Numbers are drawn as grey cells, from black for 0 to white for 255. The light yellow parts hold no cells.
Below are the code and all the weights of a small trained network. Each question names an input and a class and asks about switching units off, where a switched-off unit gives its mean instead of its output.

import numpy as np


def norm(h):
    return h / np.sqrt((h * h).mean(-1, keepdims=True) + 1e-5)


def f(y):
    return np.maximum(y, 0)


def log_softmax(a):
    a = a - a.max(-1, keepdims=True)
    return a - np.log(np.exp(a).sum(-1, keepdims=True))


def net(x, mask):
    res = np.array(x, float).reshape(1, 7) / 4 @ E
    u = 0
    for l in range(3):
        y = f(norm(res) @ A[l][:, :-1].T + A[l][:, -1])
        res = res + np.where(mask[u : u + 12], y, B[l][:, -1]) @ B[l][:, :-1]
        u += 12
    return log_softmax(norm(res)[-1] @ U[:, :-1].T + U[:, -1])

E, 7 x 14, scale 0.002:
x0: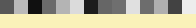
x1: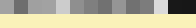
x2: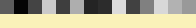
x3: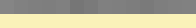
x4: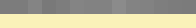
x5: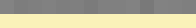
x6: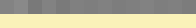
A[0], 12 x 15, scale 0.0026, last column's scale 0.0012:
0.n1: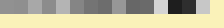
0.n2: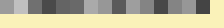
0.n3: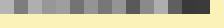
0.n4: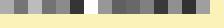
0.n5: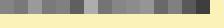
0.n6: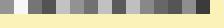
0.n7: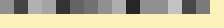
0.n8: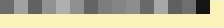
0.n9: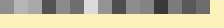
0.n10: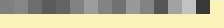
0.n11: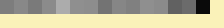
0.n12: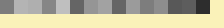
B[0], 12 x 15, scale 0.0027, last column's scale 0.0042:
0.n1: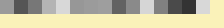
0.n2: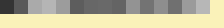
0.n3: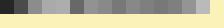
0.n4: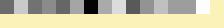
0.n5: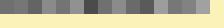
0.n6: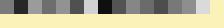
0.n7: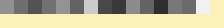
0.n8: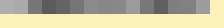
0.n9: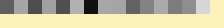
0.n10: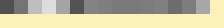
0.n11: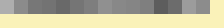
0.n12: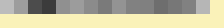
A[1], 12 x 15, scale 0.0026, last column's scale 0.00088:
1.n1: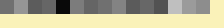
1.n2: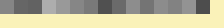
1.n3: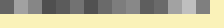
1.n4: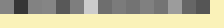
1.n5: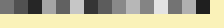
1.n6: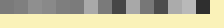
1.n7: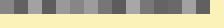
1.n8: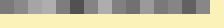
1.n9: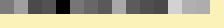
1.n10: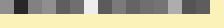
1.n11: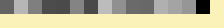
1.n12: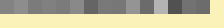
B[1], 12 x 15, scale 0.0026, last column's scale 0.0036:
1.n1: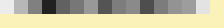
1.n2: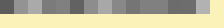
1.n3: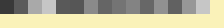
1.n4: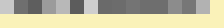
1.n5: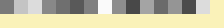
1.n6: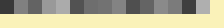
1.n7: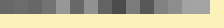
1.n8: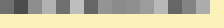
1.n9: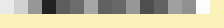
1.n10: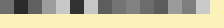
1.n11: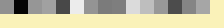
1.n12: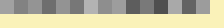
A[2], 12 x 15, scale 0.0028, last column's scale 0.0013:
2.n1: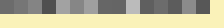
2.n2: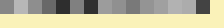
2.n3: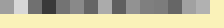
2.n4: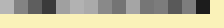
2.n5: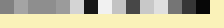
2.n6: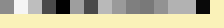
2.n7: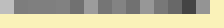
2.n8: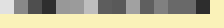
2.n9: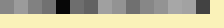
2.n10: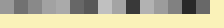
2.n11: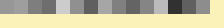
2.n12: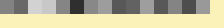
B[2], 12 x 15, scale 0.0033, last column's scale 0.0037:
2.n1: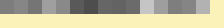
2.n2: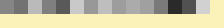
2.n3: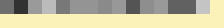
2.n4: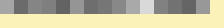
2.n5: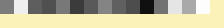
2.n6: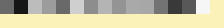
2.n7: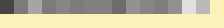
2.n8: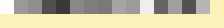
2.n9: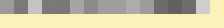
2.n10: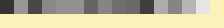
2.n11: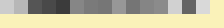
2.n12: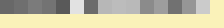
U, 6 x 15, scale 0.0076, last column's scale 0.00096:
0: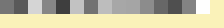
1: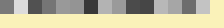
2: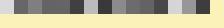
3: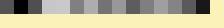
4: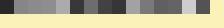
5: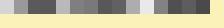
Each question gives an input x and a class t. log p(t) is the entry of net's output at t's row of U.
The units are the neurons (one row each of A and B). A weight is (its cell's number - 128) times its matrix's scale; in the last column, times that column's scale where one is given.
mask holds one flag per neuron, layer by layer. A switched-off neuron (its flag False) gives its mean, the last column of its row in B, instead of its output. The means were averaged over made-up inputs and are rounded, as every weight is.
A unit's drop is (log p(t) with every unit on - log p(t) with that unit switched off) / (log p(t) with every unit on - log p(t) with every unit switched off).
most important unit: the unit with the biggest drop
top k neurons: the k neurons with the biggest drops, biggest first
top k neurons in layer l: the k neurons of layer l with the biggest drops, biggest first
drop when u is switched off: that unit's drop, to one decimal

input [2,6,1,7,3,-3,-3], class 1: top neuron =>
[0.n7]
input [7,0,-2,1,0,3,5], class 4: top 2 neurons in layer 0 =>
[0.n1; 0.n6]
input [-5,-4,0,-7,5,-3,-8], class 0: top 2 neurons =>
[0.n4; 0.n6]
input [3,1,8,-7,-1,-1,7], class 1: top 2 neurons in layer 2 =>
[2.n5; 2.n10]
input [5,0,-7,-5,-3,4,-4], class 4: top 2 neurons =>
[0.n6; 0.n2]
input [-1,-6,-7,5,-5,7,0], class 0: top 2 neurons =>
[0.n9; 0.n4]
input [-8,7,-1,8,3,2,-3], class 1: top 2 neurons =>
[0.n4; 0.n6]
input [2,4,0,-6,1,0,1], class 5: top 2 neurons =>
[0.n4; 0.n9]
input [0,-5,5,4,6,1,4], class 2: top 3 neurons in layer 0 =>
[0.n4; 0.n9; 0.n7]
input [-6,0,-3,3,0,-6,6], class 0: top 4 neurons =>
[0.n1; 2.n6; 0.n4; 2.n2]
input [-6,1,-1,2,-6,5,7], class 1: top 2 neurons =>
[0.n4; 2.n5]
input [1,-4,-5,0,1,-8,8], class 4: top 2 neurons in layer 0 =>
[0.n6; 0.n2]
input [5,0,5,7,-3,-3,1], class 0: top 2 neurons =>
[0.n1; 2.n6]
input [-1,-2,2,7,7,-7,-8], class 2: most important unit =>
0.n1
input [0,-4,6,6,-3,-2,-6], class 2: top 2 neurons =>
[0.n4; 0.n9]
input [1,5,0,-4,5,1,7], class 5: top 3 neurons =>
[0.n4; 0.n9; 1.n5]
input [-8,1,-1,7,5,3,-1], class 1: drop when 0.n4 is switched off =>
1.4
